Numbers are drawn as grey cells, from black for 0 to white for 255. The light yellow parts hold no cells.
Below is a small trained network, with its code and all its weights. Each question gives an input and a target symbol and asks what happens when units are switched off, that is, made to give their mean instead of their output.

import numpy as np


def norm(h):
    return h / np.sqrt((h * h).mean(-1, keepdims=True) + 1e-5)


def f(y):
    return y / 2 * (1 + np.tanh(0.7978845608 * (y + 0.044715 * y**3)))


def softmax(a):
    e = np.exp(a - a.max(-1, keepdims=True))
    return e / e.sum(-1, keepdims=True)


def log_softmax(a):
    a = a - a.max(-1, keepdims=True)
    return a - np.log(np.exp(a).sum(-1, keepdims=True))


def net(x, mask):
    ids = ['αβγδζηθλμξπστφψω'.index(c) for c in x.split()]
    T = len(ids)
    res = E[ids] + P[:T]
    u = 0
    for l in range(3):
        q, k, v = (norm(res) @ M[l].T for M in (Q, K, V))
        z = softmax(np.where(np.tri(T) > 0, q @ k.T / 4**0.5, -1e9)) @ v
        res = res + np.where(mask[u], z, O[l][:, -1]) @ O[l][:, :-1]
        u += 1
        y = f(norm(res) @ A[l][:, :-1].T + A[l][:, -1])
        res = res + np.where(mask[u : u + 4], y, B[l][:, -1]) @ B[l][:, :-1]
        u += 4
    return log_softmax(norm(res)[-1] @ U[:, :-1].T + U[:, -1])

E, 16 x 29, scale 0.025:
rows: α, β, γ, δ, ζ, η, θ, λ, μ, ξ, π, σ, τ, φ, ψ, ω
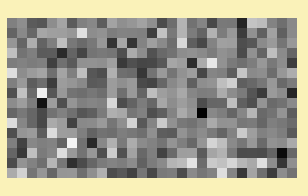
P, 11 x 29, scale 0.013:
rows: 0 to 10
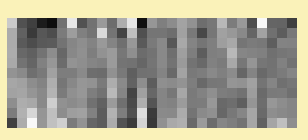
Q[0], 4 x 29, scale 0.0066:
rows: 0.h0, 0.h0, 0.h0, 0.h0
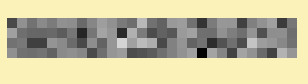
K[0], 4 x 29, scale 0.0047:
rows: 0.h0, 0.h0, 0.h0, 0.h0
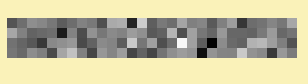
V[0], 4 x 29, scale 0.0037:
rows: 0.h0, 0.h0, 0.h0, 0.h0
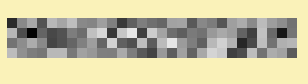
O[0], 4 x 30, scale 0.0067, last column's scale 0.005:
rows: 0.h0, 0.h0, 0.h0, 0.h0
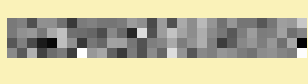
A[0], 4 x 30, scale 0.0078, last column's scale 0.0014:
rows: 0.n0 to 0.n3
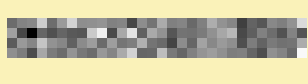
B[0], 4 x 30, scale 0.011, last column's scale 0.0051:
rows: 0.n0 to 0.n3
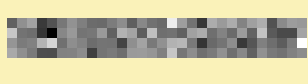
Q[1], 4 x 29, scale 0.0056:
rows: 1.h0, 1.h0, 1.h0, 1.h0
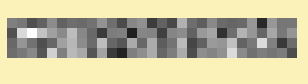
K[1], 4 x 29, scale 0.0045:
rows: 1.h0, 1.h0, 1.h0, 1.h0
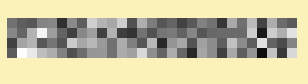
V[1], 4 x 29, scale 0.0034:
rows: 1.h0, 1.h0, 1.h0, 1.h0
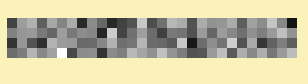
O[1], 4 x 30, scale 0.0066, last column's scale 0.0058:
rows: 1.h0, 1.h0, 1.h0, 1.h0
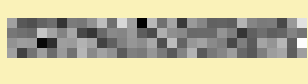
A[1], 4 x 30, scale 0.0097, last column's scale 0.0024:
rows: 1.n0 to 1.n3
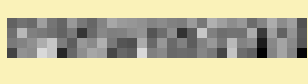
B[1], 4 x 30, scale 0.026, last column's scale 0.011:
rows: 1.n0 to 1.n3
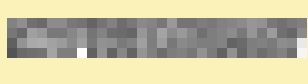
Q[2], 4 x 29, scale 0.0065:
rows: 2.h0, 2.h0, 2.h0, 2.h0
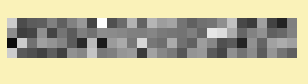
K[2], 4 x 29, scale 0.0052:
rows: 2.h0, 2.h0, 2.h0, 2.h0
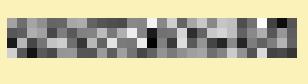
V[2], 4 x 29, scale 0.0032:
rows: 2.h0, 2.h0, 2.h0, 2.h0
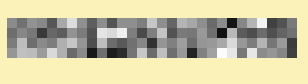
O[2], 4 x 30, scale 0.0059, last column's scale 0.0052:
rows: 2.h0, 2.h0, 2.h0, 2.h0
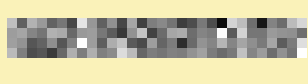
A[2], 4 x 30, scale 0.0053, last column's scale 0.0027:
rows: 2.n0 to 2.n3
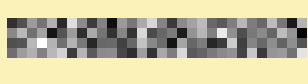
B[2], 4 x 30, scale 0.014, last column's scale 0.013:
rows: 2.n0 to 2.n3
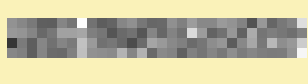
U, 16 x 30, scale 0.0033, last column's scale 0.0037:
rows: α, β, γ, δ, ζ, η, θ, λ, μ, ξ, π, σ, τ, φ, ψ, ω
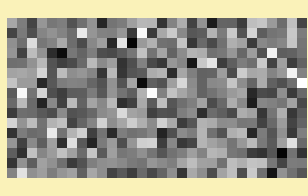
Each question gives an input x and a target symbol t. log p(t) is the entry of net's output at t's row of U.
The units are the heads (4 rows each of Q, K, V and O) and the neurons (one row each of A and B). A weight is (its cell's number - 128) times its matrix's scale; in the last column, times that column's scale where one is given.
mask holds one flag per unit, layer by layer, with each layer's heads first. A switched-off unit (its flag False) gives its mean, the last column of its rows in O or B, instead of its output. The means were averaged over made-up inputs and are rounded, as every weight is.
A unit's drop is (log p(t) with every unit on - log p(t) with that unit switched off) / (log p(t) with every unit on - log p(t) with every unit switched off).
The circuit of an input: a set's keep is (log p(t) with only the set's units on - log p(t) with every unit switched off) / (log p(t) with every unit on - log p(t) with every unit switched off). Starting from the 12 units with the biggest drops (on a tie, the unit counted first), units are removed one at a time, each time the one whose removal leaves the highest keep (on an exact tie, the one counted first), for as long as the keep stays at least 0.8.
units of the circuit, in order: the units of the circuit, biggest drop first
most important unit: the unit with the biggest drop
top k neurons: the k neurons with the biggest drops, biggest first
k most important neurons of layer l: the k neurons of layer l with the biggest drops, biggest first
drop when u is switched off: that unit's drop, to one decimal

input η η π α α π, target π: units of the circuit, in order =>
1.n3; 2.n0
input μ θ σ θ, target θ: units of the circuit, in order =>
1.n3; 1.n2
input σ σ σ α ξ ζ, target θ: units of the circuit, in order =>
1.n3; 1.n2; 0.h0
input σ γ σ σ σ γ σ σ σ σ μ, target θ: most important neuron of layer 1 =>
1.n2
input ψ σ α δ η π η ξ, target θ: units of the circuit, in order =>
0.h0; 1.n2; 1.n3
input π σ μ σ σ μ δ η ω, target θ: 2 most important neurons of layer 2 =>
2.n3; 2.n2
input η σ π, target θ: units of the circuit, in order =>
1.n2; 1.n3
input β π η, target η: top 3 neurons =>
1.n3; 2.n0; 0.n2
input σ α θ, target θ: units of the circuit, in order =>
1.n3; 2.n3; 1.n2
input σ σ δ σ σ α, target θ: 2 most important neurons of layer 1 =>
1.n2; 1.n3
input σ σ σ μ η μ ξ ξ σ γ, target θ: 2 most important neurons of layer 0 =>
0.n0; 0.n1
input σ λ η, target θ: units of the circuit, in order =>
1.n2; 1.n3
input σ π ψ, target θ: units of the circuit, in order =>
1.n3; 1.n2
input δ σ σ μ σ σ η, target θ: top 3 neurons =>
1.n2; 2.n2; 1.n3
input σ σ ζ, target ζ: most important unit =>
2.n0
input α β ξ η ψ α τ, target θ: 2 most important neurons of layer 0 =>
0.n0; 0.n3
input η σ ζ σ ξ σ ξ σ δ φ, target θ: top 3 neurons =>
1.n2; 1.n3; 0.n0
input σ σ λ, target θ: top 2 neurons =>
0.n0; 1.n2
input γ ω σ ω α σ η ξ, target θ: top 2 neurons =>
1.n2; 1.n3
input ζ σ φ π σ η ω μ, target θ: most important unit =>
1.n2
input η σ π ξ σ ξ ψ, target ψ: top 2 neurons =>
1.n3; 2.n0
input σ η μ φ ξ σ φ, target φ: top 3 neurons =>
1.n3; 2.n0; 1.n2
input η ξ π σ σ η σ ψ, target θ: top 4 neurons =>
1.n2; 1.n3; 2.n3; 2.n2
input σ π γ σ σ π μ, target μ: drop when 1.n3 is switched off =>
0.4
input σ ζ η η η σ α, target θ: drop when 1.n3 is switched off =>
0.5
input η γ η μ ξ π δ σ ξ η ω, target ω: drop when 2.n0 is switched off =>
0.2
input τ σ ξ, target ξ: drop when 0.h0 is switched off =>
0.1
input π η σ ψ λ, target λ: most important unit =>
1.n3
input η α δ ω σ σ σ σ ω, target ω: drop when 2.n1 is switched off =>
0.3
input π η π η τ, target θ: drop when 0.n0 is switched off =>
0.2
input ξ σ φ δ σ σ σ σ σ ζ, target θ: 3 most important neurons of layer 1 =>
1.n2; 1.n3; 1.n1
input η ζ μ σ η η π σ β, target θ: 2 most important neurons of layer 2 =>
2.n2; 2.n3
